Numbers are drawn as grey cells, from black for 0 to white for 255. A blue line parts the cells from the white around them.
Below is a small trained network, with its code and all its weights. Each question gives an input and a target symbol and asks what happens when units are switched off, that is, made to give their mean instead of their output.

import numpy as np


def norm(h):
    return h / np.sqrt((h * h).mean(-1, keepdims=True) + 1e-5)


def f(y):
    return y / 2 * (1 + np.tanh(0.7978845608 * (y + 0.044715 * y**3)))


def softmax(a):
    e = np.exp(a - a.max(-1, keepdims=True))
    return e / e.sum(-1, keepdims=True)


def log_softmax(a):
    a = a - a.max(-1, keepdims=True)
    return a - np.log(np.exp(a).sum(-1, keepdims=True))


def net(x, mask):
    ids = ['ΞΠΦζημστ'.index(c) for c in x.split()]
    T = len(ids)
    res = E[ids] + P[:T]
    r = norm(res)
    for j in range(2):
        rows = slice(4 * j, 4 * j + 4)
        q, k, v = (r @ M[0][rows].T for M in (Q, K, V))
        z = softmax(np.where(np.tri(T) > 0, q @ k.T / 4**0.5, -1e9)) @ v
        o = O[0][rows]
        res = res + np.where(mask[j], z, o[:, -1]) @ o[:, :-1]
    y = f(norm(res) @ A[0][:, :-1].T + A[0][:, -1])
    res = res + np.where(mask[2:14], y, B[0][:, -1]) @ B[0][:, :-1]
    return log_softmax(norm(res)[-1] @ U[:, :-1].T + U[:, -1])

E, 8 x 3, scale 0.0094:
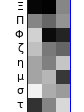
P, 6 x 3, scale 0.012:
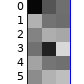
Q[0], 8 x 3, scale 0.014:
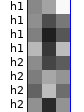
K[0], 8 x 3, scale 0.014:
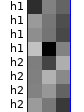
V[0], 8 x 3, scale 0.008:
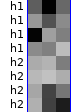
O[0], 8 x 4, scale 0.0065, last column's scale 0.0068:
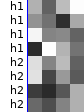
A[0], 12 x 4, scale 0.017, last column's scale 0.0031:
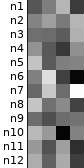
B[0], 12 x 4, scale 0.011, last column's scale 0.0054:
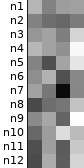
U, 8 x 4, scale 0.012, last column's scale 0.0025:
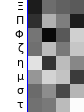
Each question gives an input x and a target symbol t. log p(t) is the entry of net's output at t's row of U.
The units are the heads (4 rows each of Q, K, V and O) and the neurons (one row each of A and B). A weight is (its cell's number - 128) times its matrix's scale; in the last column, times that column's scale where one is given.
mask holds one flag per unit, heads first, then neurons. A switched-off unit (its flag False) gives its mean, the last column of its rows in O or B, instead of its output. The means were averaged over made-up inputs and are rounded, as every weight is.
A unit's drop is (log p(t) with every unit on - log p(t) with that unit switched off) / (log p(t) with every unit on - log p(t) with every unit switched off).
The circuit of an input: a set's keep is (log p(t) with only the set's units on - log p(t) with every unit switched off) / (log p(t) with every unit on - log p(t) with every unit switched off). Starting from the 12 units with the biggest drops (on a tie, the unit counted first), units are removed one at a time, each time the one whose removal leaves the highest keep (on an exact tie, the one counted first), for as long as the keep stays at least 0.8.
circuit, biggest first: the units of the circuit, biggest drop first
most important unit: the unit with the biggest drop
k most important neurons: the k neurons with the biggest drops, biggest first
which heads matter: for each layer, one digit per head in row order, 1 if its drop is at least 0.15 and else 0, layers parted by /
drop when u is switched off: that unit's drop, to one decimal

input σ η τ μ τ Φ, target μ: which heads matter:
10
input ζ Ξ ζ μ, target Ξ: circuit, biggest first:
[n11]
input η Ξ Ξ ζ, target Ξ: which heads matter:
00
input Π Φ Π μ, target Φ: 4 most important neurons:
[n12; n10; n8; n1]
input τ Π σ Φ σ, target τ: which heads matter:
00
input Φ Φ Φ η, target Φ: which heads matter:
11
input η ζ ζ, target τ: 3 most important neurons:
[n8; n12; n4]
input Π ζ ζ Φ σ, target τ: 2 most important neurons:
[n5; n10]
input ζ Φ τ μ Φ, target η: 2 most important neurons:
[n4; n10]
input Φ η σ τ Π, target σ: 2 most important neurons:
[n10; n5]
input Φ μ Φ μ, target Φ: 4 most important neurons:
[n10; n12; n8; n1]
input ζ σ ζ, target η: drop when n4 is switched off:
-0.2
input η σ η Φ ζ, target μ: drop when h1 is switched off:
0.4
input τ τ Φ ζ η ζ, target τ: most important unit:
h2
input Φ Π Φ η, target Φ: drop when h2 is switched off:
0.3
